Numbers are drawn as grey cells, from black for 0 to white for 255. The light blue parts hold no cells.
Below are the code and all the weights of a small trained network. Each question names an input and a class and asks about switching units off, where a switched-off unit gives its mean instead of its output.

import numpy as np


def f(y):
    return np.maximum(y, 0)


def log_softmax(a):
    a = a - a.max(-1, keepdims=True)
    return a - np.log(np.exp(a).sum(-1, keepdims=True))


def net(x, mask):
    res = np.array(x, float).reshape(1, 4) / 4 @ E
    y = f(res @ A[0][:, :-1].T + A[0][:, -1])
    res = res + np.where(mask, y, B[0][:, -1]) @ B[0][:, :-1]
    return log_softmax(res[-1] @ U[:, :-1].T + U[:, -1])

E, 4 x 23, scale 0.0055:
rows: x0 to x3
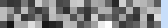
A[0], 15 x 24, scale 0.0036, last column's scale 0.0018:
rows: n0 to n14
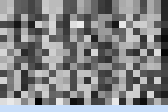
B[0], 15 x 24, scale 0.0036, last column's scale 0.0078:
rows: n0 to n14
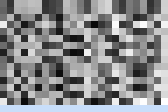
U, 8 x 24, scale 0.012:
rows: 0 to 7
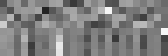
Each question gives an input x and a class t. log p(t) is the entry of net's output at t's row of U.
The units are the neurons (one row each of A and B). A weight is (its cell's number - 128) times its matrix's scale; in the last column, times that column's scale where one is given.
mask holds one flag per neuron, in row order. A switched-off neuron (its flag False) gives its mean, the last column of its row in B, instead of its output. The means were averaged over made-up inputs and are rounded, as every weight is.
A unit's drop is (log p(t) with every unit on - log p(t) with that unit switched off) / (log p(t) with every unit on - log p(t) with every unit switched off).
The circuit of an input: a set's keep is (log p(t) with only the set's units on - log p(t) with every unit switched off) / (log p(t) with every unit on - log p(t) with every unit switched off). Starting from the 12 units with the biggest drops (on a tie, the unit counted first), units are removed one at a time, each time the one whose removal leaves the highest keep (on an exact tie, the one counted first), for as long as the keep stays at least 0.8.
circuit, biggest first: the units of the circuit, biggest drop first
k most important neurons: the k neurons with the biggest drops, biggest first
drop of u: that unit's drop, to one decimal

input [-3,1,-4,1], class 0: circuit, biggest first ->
n5, n13
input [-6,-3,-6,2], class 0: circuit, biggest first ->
n5
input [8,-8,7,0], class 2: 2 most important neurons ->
n12, n10
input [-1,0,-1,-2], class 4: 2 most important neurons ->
n3, n7
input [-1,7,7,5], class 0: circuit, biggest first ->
n7, n11
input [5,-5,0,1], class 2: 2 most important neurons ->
n14, n12
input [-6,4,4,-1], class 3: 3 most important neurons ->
n14, n12, n10
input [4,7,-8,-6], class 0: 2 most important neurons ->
n5, n13
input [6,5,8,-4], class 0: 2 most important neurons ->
n7, n11
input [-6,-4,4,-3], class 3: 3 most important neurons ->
n14, n5, n13
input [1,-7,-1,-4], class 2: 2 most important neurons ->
n12, n10
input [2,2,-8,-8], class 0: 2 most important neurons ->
n5, n13
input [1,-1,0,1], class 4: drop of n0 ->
0.3
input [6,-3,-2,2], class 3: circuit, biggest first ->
n3
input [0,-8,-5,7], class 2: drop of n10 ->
0.2
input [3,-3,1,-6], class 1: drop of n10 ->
0.0
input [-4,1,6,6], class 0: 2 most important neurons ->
n7, n11
